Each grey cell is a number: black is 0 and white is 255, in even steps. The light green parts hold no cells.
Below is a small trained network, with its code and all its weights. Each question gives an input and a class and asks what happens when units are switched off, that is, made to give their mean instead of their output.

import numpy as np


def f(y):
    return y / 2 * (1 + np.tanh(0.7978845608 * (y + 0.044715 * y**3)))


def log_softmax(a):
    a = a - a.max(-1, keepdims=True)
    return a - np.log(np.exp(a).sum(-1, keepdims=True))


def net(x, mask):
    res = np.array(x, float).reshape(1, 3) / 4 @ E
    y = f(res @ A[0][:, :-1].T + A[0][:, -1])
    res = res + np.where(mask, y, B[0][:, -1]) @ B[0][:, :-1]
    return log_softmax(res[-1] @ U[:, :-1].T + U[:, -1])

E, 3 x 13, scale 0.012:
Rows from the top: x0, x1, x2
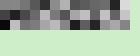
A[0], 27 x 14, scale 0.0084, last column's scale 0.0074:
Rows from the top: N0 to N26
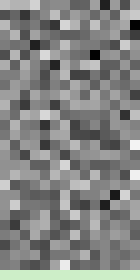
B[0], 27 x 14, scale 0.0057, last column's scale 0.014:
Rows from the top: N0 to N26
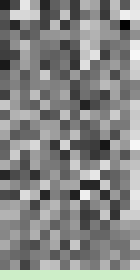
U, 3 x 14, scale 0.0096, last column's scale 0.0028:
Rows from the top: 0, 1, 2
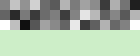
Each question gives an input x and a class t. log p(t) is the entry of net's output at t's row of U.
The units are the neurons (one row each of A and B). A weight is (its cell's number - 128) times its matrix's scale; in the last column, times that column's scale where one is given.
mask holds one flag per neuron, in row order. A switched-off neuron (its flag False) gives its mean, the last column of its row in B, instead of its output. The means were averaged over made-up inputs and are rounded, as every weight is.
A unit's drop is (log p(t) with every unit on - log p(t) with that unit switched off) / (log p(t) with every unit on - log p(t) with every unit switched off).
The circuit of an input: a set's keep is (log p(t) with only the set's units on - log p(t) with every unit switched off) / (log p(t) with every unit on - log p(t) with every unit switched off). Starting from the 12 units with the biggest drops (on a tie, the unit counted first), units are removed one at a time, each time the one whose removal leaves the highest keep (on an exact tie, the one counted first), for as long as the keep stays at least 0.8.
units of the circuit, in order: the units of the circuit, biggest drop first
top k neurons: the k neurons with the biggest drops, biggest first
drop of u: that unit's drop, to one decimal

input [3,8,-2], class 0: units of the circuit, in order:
(N1)
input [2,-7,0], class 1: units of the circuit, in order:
(N17, N1)
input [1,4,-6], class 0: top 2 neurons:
(N14, N6)
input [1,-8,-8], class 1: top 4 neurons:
(N2, N17, N1, N6)
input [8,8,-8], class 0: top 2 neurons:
(N14, N1)
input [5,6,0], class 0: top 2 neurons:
(N1, N17)
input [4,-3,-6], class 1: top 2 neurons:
(N2, N1)
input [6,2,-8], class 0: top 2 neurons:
(N14, N17)
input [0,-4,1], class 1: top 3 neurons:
(N0, N1, N17)
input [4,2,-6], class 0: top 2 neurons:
(N14, N17)
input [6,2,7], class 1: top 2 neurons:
(N5, N19)
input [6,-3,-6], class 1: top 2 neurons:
(N2, N1)
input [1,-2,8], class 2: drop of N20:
0.0
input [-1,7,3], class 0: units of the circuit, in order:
(N1)
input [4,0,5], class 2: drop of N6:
0.1
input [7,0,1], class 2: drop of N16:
0.2
